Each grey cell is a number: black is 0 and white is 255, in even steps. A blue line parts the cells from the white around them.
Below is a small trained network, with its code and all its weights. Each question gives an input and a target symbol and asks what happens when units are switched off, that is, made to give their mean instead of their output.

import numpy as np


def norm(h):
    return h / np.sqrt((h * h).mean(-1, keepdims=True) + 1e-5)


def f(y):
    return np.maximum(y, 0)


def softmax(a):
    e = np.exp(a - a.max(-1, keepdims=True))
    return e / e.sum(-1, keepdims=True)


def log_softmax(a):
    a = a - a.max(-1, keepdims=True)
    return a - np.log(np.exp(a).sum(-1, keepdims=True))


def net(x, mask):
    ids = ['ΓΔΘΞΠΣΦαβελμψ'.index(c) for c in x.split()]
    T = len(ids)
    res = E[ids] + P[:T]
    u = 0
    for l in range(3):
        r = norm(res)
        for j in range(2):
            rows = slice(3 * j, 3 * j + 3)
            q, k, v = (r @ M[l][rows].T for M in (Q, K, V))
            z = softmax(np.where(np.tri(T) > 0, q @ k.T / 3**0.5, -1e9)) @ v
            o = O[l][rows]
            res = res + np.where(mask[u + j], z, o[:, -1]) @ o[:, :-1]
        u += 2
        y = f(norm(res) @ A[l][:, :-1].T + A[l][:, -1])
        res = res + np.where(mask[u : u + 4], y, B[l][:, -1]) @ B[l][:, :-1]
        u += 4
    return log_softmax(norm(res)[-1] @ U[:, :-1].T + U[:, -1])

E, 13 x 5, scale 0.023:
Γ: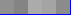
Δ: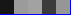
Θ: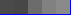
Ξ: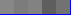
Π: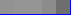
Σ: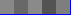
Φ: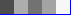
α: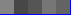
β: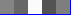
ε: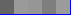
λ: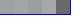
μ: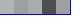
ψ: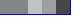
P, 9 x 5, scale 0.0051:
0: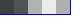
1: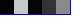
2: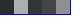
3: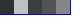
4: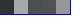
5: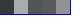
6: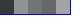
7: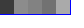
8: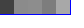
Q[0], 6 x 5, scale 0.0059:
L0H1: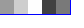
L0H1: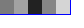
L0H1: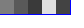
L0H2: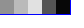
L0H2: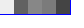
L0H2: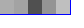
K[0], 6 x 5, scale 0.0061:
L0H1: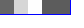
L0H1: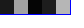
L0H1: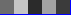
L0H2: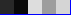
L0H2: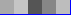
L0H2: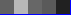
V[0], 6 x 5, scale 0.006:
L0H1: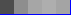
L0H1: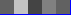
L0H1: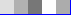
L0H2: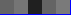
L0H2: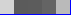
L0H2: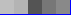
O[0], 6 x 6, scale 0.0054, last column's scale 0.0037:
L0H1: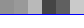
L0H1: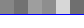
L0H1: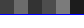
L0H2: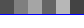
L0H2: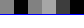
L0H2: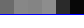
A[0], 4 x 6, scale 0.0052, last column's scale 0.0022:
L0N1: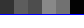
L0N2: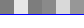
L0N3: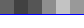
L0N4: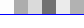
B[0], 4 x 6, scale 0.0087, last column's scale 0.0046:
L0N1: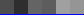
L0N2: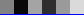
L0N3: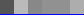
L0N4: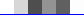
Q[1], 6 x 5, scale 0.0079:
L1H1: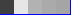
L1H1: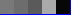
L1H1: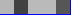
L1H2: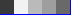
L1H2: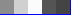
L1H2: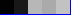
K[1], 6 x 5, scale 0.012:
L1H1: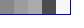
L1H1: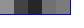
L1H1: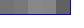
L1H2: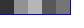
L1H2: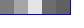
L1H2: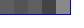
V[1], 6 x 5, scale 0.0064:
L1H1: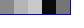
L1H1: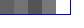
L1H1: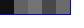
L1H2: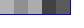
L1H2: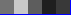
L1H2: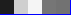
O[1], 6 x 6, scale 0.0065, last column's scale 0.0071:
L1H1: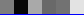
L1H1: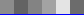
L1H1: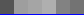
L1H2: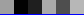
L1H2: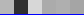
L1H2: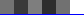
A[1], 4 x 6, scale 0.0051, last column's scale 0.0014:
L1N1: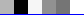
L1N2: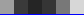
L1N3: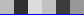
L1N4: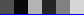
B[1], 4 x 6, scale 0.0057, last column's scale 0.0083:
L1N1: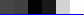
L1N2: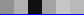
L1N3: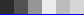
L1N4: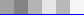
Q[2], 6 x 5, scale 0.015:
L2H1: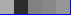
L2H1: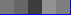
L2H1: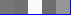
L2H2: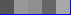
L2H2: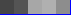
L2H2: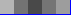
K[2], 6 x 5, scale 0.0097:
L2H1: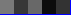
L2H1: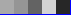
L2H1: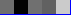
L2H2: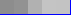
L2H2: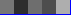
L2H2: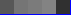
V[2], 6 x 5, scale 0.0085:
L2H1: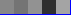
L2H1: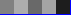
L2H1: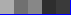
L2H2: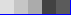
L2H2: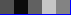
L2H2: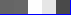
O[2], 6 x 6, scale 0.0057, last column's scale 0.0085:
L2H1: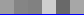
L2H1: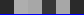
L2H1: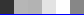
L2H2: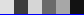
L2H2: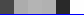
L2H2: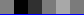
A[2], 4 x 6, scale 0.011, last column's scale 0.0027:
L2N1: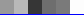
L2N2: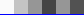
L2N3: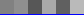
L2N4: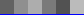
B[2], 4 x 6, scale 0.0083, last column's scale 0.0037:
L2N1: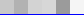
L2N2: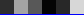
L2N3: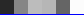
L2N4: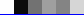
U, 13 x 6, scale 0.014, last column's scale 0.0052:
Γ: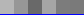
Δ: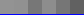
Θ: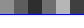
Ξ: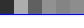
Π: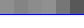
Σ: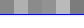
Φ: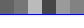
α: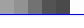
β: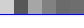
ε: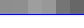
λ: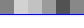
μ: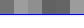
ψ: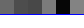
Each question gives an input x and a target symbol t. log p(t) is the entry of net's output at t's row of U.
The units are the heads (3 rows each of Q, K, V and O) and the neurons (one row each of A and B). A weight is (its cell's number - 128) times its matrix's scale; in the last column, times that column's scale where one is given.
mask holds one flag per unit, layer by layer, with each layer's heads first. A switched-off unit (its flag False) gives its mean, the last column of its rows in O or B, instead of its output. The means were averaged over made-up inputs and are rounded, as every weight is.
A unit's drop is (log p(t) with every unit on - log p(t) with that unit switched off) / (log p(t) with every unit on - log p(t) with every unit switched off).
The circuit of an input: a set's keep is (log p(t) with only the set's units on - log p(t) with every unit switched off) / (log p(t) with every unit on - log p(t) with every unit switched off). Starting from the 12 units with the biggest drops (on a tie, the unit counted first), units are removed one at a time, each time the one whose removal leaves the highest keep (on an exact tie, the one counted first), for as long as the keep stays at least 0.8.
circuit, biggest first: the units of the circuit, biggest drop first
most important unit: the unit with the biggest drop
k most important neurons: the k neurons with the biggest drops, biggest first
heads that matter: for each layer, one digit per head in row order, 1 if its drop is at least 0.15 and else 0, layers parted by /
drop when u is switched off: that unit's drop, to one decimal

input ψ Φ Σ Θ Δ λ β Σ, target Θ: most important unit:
L1H1
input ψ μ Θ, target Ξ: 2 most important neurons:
L0N1, L0N4
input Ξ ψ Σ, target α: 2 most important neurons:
L0N4, L2N2
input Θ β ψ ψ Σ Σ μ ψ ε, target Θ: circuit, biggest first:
L0N2, L0N4, L2N3
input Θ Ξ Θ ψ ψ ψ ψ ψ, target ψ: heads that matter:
00 / 00 / 10
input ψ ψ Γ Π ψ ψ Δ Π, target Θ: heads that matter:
01 / 10 / 11
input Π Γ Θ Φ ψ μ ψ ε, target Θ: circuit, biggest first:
L0N2, L2N3, L0N4
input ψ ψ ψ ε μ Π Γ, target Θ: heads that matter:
00 / 10 / 11
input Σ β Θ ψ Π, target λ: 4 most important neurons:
L0N4, L2N1, L1N1, L1N4
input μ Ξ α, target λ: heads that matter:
00 / 01 / 00
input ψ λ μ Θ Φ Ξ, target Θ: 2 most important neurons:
L0N2, L1N3
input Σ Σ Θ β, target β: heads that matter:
10 / 10 / 01
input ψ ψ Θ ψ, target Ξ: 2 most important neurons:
L1N1, L0N2
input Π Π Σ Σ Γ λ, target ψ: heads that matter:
11 / 11 / 00
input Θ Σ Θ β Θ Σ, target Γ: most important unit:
L0N4
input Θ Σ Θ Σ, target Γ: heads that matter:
00 / 01 / 00
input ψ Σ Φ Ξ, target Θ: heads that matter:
11 / 10 / 11
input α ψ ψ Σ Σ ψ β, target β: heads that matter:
00 / 00 / 00
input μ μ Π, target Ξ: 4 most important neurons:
L0N4, L0N2, L1N1, L1N3
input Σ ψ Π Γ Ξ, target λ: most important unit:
L1N2
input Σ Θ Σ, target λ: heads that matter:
01 / 00 / 00
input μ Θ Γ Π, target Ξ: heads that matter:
11 / 00 / 11
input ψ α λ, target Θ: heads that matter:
11 / 10 / 11
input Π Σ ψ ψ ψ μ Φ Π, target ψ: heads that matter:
11 / 11 / 01
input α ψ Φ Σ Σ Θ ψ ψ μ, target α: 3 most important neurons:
L0N4, L2N2, L0N2
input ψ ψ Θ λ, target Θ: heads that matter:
01 / 10 / 11
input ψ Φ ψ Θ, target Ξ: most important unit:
L0N4
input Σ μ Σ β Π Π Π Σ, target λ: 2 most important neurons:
L0N2, L1N2
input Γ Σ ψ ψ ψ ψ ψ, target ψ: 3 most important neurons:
L1N1, L1N2, L2N1
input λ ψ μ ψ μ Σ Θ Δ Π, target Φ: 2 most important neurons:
L1N4, L1N1
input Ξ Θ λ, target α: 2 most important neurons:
L0N4, L2N2
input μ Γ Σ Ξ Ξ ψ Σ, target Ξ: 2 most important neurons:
L1N2, L0N4
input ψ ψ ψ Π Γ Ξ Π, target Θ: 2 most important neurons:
L0N2, L1N2
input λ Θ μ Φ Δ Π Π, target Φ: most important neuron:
L1N1
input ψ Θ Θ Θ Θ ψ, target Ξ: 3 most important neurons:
L1N1, L0N3, L1N4
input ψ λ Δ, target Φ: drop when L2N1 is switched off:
0.0
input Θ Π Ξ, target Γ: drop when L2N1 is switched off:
0.2
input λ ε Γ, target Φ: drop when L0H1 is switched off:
0.3
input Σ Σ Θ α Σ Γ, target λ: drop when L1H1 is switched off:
0.2
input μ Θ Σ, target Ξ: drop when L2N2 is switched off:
-0.1
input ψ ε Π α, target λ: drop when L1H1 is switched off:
0.1
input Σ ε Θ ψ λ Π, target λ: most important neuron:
L2N1
